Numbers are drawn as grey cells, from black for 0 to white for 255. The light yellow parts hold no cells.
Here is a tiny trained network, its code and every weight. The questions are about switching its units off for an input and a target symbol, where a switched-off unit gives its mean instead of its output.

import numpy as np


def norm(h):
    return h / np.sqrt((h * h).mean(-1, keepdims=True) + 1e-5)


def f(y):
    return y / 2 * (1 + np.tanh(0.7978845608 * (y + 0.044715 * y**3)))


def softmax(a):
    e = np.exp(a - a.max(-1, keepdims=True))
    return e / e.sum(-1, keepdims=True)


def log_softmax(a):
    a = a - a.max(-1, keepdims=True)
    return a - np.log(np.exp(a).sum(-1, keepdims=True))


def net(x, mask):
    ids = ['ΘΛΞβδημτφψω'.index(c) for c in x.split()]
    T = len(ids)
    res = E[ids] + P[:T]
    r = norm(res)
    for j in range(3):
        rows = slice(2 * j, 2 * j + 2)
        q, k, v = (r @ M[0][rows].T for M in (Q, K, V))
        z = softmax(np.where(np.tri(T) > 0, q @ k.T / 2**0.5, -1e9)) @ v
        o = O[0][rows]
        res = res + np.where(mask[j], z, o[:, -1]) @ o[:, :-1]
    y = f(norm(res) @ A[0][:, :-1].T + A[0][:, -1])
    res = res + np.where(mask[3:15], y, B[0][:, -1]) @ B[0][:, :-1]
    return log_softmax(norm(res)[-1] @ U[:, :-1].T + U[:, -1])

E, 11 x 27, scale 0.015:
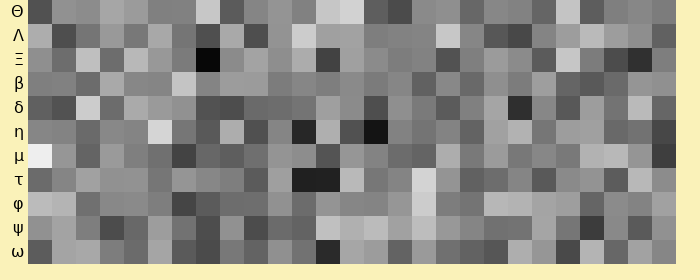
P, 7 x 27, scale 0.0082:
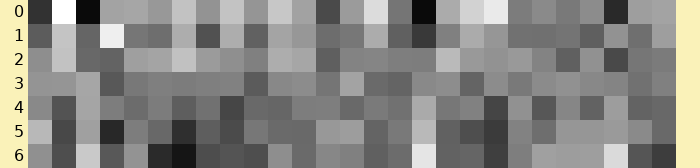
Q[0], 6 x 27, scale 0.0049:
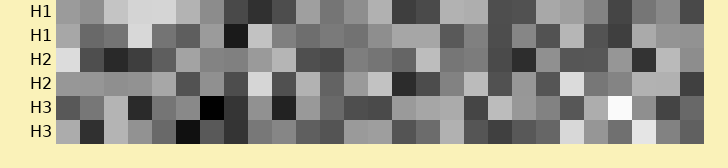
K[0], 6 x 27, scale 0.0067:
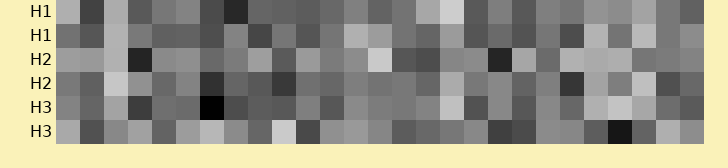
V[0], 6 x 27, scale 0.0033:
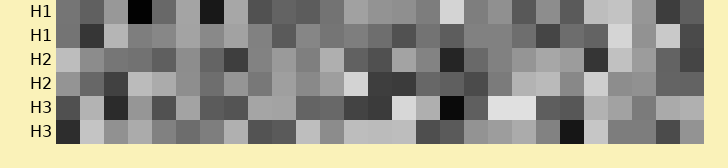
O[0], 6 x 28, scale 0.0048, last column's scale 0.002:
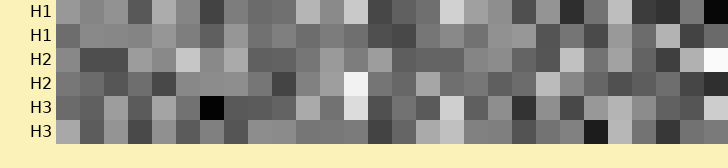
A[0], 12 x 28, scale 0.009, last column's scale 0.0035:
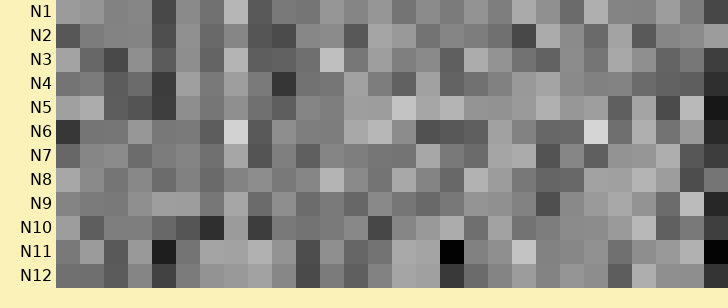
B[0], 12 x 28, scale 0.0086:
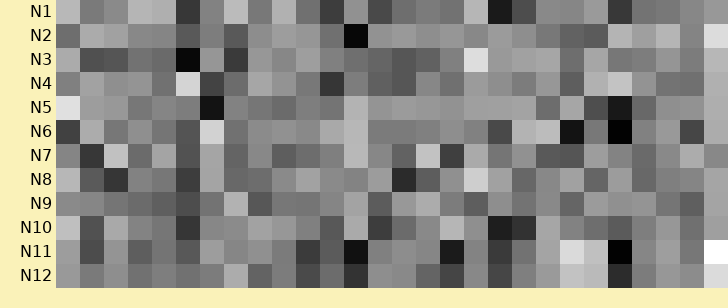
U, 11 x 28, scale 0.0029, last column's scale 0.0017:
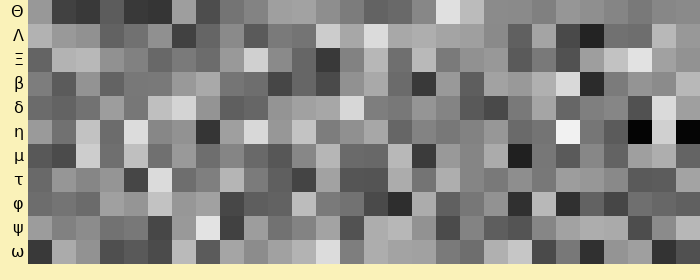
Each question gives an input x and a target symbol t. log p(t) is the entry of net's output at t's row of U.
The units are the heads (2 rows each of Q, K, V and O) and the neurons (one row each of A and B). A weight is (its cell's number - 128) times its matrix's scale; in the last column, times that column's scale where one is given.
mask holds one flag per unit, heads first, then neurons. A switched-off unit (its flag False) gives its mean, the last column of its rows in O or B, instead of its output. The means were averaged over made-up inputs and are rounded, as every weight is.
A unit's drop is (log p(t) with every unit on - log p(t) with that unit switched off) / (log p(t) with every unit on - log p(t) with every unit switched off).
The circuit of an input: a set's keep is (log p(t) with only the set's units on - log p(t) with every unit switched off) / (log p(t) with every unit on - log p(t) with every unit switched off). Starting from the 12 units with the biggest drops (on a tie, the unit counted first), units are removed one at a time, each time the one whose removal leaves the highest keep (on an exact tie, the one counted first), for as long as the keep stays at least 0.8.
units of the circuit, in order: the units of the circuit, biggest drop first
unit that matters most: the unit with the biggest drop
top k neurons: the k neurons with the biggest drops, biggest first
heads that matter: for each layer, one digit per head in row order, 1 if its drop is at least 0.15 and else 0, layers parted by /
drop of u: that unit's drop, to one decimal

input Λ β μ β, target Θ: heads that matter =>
011
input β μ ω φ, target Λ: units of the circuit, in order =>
[N5]
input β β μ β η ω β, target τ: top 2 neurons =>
[N4; N11]
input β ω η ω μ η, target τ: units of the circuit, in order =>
[N4; N11]
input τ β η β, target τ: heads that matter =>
011
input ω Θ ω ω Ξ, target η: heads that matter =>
000
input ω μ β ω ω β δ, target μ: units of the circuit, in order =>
[N7; N11]
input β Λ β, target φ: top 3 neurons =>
[N11; N2; N3]
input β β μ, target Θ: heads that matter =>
000
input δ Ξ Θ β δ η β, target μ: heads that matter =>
101
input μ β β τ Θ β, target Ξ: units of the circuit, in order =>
[H2; N11]
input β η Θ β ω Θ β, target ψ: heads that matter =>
111
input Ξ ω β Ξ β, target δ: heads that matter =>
100
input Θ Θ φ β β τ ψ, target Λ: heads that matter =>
001
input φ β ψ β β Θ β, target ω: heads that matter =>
111
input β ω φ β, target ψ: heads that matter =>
011
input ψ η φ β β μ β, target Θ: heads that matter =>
111
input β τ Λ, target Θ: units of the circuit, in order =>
[N8]
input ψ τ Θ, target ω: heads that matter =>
000
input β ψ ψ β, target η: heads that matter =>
111
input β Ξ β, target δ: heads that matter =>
101
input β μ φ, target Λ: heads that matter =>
000
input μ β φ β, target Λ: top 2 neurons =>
[N5; N11]
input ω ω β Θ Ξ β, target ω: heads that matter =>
010
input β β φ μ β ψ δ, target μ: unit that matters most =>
H3
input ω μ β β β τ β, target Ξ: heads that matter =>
111
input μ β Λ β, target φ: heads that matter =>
101
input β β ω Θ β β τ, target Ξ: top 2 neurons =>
[N11; N12]
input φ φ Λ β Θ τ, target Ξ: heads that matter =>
000
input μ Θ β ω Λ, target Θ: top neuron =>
[N3]
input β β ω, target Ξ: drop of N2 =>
0.2
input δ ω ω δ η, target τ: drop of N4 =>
0.1
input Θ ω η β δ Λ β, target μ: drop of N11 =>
0.3
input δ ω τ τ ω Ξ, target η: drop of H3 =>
0.2
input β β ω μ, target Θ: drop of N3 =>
0.2
